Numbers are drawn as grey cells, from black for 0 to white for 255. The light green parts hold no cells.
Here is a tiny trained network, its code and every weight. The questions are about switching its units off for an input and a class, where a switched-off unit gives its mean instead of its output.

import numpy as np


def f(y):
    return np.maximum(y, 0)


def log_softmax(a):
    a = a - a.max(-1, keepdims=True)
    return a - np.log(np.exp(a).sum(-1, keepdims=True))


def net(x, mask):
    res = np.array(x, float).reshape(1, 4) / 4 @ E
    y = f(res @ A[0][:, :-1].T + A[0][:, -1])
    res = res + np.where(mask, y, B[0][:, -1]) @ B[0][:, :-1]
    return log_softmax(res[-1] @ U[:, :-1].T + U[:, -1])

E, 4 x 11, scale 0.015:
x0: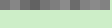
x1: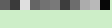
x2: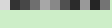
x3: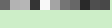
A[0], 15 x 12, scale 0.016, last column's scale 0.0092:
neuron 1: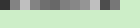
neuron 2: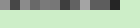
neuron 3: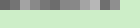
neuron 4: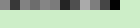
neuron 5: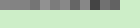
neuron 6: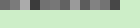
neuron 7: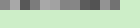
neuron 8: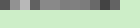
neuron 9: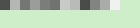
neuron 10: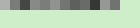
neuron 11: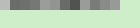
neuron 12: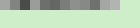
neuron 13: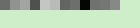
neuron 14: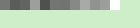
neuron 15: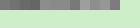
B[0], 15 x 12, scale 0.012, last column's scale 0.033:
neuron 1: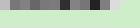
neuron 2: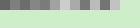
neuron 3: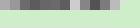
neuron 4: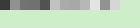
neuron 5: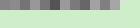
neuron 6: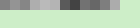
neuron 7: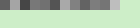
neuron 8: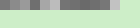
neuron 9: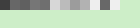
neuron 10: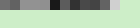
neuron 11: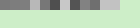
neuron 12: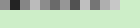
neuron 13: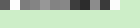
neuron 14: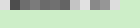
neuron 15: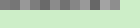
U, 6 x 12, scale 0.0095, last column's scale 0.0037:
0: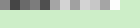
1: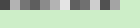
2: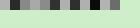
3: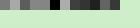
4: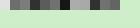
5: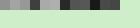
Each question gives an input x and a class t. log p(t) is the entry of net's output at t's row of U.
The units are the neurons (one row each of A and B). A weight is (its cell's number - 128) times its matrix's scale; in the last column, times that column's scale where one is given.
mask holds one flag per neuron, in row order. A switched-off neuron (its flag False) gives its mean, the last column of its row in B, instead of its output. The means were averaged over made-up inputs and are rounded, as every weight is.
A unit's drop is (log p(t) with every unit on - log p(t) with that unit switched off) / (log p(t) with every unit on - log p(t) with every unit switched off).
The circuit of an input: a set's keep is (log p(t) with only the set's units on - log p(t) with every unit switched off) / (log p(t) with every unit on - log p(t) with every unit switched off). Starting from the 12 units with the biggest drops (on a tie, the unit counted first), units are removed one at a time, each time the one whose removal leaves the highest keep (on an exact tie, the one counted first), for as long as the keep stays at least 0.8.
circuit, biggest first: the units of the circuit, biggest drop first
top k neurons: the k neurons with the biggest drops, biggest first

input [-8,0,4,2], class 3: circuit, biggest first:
neuron 9
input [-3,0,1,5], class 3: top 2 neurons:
neuron 9; neuron 4
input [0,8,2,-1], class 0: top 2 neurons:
neuron 4; neuron 13
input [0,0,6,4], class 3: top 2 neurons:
neuron 9; neuron 10
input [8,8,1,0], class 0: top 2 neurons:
neuron 4; neuron 13
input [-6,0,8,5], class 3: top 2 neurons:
neuron 10; neuron 9
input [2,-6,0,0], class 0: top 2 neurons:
neuron 9; neuron 13
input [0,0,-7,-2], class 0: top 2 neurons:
neuron 9; neuron 10
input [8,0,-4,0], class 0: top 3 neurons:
neuron 13; neuron 9; neuron 10
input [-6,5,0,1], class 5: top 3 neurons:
neuron 9; neuron 1; neuron 14
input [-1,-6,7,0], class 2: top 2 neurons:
neuron 13; neuron 12
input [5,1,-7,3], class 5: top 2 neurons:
neuron 1; neuron 4
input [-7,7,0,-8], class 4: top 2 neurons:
neuron 1; neuron 9
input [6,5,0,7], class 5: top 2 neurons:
neuron 9; neuron 1
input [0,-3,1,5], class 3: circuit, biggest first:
neuron 4
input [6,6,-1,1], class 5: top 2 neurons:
neuron 1; neuron 14
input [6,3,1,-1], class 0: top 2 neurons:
neuron 13; neuron 10
